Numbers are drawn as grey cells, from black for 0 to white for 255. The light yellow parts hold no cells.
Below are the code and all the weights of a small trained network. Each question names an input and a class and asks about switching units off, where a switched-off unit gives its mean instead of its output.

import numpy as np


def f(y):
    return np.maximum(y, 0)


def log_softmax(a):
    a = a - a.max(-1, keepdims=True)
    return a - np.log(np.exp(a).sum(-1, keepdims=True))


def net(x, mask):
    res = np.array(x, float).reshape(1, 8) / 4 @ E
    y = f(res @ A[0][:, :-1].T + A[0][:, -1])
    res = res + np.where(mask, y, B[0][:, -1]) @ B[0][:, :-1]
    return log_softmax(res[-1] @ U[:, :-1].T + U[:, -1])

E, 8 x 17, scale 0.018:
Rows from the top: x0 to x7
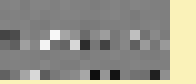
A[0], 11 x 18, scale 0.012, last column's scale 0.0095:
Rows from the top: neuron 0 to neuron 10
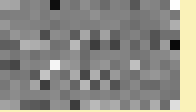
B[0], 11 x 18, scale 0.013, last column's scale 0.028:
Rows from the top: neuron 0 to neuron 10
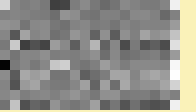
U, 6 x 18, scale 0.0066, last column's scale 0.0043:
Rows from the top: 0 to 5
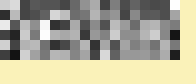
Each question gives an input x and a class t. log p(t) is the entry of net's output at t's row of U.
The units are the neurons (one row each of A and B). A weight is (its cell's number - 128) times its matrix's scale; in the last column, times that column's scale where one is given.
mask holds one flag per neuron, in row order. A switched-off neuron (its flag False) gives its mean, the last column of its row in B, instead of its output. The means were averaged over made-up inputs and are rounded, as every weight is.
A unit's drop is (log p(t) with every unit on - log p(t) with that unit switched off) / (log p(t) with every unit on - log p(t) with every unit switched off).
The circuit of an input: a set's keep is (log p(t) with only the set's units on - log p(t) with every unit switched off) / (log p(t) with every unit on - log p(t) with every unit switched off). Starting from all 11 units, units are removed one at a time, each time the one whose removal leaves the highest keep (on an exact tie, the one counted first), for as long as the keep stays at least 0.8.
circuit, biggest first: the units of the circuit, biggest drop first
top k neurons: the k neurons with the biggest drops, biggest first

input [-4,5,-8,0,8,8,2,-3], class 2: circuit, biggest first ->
(neuron 6)
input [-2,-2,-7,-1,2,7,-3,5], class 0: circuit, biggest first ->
(neuron 4; neuron 6)
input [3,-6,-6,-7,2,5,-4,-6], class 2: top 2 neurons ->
(neuron 7; neuron 4)
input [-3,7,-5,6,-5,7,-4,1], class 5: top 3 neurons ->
(neuron 4; neuron 8; neuron 3)
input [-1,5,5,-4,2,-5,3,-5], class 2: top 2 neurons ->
(neuron 4; neuron 7)
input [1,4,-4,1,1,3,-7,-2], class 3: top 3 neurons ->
(neuron 4; neuron 0; neuron 10)
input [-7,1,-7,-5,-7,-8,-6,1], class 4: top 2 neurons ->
(neuron 8; neuron 4)
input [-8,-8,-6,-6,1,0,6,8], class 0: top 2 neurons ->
(neuron 4; neuron 7)
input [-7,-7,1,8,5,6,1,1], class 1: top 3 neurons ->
(neuron 4; neuron 8; neuron 3)
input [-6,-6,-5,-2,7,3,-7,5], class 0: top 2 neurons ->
(neuron 4; neuron 6)
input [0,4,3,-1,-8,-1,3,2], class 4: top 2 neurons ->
(neuron 8; neuron 6)
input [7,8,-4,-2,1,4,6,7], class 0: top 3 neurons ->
(neuron 4; neuron 7; neuron 6)
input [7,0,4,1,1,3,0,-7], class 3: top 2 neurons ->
(neuron 7; neuron 4)
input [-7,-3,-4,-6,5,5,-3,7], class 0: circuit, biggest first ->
(neuron 4)
